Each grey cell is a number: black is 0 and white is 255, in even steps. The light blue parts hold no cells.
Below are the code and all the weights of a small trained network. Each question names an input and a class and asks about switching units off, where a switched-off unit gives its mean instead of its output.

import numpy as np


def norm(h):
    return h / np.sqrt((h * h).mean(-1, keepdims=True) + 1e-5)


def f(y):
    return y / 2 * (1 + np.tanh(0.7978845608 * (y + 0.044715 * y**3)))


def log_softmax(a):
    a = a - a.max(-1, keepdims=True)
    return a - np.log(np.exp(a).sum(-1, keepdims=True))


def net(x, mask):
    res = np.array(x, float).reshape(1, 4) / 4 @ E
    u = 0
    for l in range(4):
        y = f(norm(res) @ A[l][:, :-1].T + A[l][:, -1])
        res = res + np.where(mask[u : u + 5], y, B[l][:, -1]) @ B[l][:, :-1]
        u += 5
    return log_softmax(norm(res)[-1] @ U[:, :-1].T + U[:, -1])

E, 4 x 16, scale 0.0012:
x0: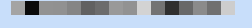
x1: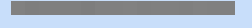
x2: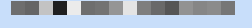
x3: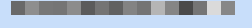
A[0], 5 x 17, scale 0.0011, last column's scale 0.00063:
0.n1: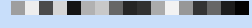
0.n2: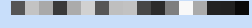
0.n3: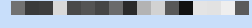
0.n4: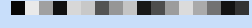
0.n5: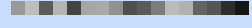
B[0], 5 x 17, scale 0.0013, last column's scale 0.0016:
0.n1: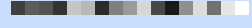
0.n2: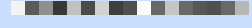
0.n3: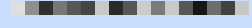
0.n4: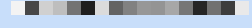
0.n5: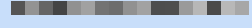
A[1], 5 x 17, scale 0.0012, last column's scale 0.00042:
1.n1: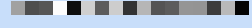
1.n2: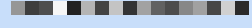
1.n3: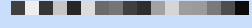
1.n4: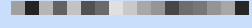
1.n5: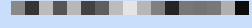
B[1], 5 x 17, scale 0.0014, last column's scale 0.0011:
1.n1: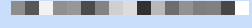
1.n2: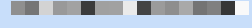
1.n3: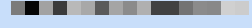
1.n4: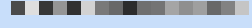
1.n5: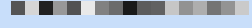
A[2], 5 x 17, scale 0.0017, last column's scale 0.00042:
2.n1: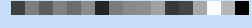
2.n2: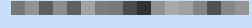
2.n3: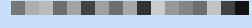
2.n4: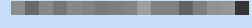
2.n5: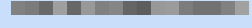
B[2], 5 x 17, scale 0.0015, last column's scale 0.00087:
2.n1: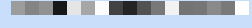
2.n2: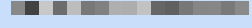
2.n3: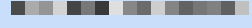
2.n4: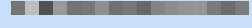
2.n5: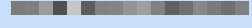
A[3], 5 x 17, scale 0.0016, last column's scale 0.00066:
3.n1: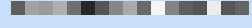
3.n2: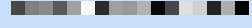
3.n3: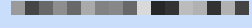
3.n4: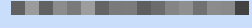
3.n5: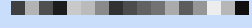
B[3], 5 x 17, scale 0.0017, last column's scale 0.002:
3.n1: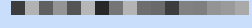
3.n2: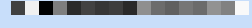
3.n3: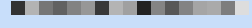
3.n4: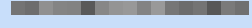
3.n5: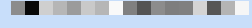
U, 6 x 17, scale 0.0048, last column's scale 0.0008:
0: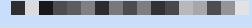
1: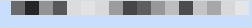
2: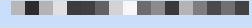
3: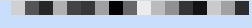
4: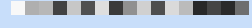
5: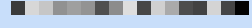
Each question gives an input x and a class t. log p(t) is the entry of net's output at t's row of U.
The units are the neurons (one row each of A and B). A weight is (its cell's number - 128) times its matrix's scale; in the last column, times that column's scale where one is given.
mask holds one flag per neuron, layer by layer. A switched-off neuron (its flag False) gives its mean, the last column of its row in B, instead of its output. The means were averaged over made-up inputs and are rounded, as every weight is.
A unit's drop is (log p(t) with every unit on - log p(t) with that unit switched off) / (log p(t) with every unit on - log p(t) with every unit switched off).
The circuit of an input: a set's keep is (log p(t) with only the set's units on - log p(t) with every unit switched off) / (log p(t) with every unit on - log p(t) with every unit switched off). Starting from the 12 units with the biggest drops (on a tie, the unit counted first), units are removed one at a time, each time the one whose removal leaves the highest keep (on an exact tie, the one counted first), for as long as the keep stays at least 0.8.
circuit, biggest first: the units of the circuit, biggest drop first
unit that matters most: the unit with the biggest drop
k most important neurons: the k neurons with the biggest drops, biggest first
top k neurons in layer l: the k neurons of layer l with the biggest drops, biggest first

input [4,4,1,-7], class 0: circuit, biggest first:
(3.n2)
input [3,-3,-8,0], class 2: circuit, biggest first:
(1.n1 1.n2)
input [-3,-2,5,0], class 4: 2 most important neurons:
(0.n2 0.n4)
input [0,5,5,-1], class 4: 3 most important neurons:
(0.n1 0.n4 0.n2)
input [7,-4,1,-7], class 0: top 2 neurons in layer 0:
(0.n4 0.n3)
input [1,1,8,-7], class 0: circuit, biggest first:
(3.n2 1.n5)
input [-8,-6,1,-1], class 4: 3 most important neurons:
(0.n4 0.n2 3.n3)
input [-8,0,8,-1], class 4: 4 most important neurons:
(0.n2 0.n4 3.n3 1.n1)
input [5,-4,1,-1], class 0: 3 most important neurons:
(1.n5 0.n4 1.n4)
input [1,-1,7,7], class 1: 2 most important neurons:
(1.n2 1.n1)
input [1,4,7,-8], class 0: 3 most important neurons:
(0.n3 3.n2 2.n1)
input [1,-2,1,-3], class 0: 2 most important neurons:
(0.n3 2.n1)
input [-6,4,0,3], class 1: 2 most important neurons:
(0.n1 1.n2)
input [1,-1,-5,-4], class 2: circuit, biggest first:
(1.n1)
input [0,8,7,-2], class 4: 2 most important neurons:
(0.n1 0.n4)
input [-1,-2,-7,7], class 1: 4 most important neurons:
(0.n4 2.n1 3.n5 0.n1)
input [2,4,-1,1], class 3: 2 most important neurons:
(0.n3 3.n5)
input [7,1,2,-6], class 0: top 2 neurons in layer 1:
(1.n5 1.n4)
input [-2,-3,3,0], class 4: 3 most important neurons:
(0.n2 3.n2 1.n1)
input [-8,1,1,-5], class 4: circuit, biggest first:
(0.n4)
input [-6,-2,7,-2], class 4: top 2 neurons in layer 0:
(0.n2 0.n4)
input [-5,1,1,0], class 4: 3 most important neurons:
(0.n4 0.n2 1.n1)
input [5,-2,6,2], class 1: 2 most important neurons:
(2.n1 3.n5)
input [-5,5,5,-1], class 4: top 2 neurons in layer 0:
(0.n2 0.n4)
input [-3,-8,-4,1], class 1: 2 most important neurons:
(2.n1 3.n5)
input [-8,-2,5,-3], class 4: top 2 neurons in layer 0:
(0.n2 0.n4)
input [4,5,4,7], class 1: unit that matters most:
3.n5
